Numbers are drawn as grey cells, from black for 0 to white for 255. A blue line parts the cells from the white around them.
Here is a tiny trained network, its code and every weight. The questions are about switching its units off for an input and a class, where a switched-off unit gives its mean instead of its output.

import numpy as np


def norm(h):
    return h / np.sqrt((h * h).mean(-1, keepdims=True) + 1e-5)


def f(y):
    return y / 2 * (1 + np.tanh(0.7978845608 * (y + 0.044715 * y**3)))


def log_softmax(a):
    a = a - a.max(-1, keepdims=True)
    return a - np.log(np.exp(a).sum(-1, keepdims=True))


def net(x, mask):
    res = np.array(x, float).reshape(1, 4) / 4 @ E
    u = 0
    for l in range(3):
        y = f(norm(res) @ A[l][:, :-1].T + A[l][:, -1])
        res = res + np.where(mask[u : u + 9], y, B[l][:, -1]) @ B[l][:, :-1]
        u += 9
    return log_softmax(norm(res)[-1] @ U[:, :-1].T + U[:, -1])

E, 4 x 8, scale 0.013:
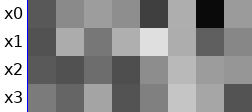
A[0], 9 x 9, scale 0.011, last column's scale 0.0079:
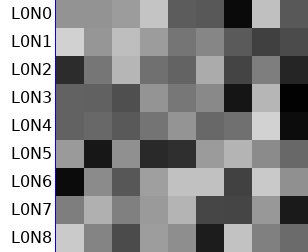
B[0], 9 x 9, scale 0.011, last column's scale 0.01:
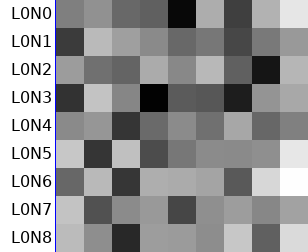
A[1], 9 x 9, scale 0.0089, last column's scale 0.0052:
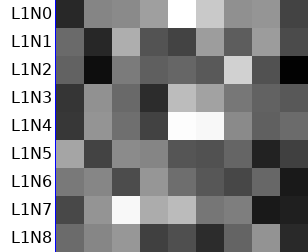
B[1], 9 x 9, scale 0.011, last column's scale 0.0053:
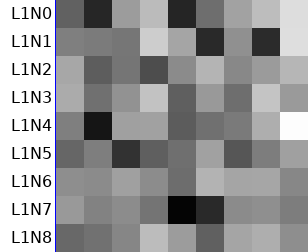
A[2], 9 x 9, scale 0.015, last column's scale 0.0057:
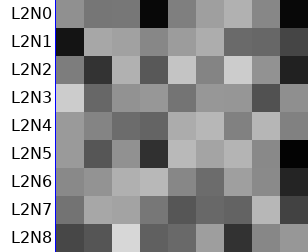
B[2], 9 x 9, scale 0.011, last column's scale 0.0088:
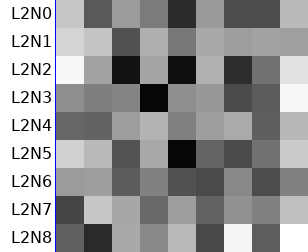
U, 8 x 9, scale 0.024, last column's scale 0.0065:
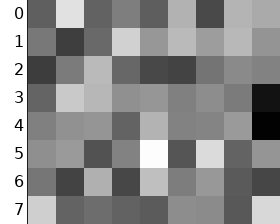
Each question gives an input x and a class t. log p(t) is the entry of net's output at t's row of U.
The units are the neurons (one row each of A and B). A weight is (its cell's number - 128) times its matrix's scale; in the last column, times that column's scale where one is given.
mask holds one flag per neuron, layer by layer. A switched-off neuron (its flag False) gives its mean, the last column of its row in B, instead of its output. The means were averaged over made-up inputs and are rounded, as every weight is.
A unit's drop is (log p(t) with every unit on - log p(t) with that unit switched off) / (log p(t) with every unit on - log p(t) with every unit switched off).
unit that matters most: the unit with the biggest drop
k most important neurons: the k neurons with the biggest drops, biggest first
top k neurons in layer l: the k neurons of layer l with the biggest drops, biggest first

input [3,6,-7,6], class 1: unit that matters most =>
L2N8
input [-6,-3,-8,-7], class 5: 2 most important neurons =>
[L0N8, L2N2]
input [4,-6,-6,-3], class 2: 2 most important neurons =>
[L0N6, L2N2]
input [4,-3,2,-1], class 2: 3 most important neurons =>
[L0N3, L0N0, L0N8]
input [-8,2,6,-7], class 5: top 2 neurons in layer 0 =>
[L0N5, L0N8]
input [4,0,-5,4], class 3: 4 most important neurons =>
[L2N8, L0N6, L0N1, L0N8]
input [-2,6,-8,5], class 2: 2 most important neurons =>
[L1N7, L0N0]
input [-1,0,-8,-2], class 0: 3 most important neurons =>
[L0N0, L0N1, L2N8]
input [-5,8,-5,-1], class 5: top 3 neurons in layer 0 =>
[L0N0, L0N7, L0N8]
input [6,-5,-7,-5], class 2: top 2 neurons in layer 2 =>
[L2N8, L2N2]
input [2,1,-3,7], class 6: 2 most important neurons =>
[L2N8, L0N2]
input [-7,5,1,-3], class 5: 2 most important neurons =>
[L0N8, L0N5]
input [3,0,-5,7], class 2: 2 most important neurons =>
[L1N7, L0N1]
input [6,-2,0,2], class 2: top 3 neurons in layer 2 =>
[L2N8, L2N2, L2N3]
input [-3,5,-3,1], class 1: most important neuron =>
[L0N5]
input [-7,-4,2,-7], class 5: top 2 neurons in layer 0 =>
[L0N8, L0N5]
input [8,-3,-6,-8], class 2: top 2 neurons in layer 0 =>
[L0N6, L0N8]
